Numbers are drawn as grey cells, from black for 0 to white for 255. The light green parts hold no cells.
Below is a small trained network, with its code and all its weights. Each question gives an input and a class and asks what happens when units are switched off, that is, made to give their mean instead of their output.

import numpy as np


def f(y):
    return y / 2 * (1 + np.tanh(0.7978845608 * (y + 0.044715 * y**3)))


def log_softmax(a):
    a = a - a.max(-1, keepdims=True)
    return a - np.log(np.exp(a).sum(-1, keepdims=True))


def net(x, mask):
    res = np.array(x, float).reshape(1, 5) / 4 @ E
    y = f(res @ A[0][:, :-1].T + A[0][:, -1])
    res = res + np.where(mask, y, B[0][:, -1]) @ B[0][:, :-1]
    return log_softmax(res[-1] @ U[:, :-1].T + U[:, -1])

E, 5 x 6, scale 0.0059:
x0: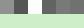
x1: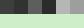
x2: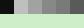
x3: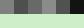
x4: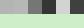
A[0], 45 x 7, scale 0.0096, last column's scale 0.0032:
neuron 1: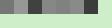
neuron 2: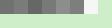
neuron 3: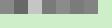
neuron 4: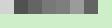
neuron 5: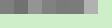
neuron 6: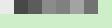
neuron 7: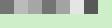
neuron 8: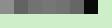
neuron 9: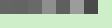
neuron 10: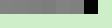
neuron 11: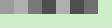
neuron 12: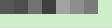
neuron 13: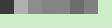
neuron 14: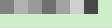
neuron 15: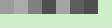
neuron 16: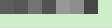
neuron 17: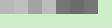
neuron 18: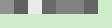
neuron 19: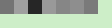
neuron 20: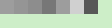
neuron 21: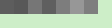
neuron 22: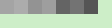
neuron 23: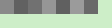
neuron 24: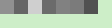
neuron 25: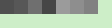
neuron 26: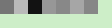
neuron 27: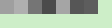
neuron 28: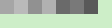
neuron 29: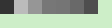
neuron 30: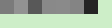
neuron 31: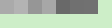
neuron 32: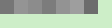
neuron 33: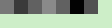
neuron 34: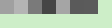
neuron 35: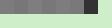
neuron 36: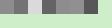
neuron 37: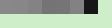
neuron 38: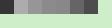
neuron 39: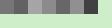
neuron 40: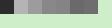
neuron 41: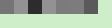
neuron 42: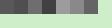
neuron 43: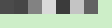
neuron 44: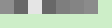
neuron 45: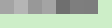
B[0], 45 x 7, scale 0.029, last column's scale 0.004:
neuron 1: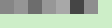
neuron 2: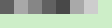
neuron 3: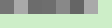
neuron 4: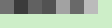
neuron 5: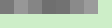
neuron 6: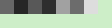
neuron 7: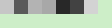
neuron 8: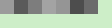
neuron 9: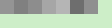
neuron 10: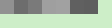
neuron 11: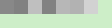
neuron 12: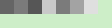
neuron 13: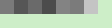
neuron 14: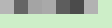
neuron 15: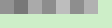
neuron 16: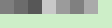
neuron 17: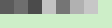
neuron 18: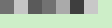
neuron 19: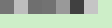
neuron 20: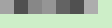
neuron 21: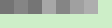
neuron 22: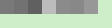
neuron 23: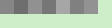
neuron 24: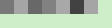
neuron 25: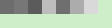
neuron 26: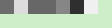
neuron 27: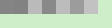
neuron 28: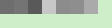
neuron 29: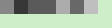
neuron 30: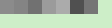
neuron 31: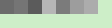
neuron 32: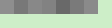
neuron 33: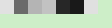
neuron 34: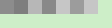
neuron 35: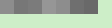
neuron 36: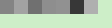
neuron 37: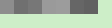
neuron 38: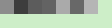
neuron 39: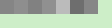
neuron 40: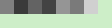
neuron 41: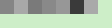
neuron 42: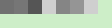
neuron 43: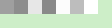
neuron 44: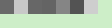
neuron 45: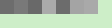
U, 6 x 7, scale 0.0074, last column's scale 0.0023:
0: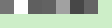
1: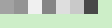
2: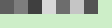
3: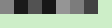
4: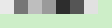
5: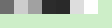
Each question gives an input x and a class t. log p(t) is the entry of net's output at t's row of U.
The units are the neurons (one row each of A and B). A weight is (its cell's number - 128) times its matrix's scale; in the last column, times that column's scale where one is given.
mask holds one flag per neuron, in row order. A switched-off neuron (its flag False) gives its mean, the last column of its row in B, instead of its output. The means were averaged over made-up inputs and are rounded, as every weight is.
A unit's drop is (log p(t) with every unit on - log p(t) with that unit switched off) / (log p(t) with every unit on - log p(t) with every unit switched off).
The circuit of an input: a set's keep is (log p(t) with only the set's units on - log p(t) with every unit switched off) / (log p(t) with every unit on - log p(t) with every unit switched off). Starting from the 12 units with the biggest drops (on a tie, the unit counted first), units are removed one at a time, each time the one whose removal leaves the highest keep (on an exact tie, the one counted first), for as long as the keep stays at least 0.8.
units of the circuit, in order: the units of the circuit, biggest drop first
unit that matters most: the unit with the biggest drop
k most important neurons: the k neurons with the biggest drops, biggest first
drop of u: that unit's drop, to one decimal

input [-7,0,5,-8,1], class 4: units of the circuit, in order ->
neuron 7
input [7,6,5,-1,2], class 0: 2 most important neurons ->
neuron 18; neuron 44
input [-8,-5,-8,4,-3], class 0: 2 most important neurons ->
neuron 26; neuron 19
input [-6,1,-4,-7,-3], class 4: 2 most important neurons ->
neuron 7; neuron 20
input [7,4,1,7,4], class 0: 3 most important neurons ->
neuron 18; neuron 44; neuron 7
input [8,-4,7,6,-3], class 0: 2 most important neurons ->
neuron 18; neuron 44
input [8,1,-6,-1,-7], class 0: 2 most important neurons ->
neuron 18; neuron 44
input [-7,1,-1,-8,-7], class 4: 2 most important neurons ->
neuron 7; neuron 14
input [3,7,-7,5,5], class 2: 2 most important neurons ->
neuron 12; neuron 42
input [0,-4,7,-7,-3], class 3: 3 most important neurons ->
neuron 40; neuron 29; neuron 33
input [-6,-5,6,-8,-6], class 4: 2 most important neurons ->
neuron 7; neuron 14
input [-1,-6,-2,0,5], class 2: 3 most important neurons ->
neuron 43; neuron 17; neuron 31
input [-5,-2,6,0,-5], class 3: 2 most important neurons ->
neuron 40; neuron 29
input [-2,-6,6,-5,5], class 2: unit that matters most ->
neuron 17
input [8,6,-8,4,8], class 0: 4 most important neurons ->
neuron 18; neuron 44; neuron 43; neuron 24
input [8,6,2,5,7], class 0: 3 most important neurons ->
neuron 18; neuron 44; neuron 43
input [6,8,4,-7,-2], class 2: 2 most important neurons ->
neuron 12; neuron 25
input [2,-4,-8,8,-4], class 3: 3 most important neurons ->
neuron 6; neuron 4; neuron 7
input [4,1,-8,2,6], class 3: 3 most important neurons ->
neuron 6; neuron 4; neuron 43
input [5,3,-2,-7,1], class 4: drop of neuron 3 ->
0.0
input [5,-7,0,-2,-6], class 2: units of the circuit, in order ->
neuron 17
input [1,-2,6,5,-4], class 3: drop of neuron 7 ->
0.1
